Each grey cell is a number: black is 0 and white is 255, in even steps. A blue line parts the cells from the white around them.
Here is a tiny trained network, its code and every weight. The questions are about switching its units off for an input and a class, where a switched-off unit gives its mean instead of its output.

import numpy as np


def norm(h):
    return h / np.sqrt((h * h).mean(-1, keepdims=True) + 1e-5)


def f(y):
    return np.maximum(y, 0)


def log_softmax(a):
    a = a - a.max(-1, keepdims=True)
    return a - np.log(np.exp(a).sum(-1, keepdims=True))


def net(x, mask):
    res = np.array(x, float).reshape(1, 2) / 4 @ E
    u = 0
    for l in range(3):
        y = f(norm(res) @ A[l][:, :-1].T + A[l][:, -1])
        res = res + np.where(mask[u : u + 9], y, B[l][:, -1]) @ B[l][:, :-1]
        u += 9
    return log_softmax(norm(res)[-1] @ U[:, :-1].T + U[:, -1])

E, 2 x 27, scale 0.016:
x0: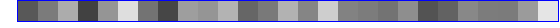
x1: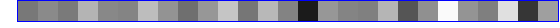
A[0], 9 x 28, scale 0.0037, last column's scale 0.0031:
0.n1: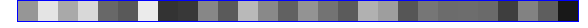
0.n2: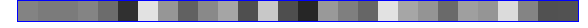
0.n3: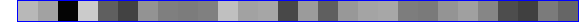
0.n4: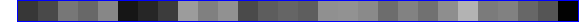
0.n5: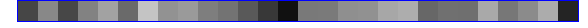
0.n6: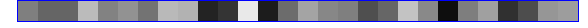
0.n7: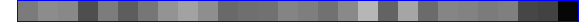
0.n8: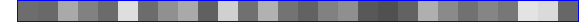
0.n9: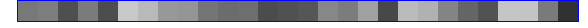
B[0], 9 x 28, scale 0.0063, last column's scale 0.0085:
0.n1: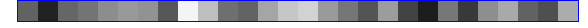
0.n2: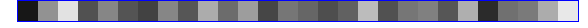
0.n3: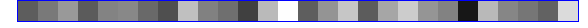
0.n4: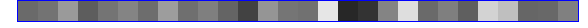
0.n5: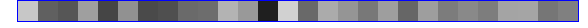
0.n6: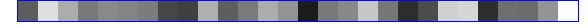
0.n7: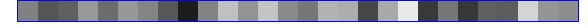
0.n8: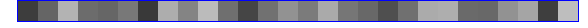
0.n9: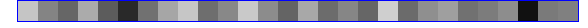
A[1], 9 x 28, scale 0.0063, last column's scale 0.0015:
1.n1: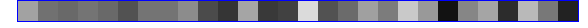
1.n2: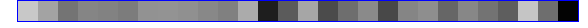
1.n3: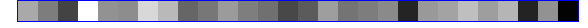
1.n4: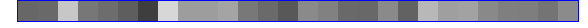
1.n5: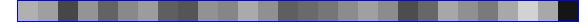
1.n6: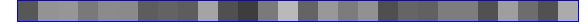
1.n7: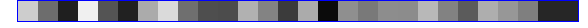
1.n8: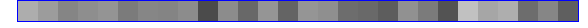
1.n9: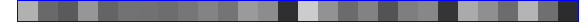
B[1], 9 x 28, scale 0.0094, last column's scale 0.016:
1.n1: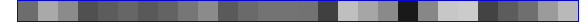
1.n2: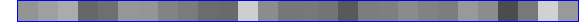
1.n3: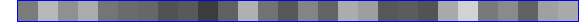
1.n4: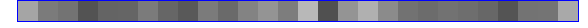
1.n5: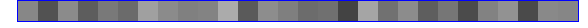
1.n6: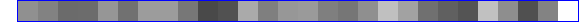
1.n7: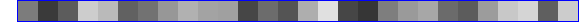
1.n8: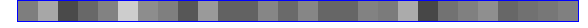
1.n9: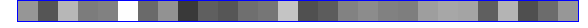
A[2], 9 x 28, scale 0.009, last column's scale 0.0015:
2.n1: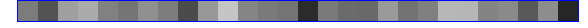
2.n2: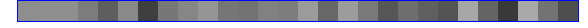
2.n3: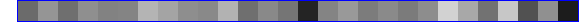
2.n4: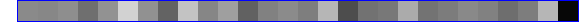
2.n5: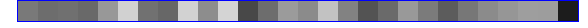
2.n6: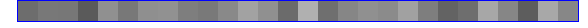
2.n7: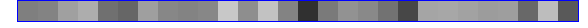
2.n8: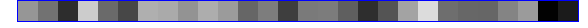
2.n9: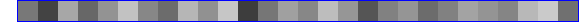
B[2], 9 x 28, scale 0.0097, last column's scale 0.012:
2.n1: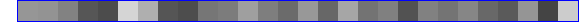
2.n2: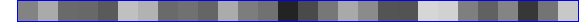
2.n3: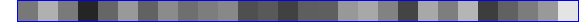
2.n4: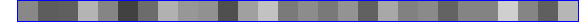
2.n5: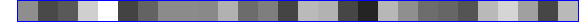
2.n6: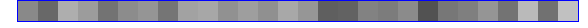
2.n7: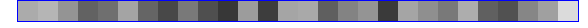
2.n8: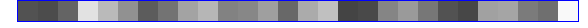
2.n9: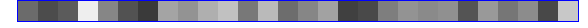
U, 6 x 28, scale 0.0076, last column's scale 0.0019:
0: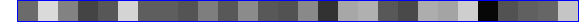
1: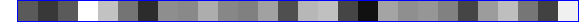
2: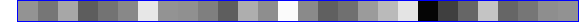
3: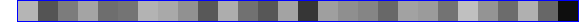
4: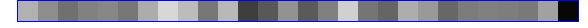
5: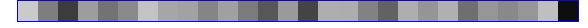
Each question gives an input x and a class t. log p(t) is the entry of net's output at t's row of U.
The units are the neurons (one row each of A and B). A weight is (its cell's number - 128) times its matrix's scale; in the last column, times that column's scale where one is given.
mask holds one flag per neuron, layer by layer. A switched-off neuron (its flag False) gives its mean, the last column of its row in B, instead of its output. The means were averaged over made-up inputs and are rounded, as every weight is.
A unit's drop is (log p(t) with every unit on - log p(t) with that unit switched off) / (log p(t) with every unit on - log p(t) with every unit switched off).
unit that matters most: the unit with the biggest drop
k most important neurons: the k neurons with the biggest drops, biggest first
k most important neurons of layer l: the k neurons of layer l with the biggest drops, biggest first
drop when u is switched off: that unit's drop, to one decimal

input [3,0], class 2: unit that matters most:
0.n8
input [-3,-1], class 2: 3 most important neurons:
(0.n6, 1.n7, 0.n3)
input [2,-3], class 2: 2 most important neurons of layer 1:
(1.n6, 1.n1)
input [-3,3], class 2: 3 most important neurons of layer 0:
(0.n2, 0.n3, 0.n6)
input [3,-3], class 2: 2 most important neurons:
(1.n6, 1.n7)
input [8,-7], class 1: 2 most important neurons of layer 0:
(0.n2, 0.n8)
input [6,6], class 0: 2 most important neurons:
(1.n7, 0.n3)
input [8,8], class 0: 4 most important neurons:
(1.n7, 2.n3, 0.n3, 2.n7)
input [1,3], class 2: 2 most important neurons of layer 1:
(1.n4, 1.n1)
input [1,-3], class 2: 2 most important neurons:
(0.n6, 1.n6)
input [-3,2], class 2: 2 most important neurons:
(0.n2, 1.n7)
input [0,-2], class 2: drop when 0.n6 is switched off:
0.9
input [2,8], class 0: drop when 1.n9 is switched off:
0.0
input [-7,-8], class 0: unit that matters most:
1.n1
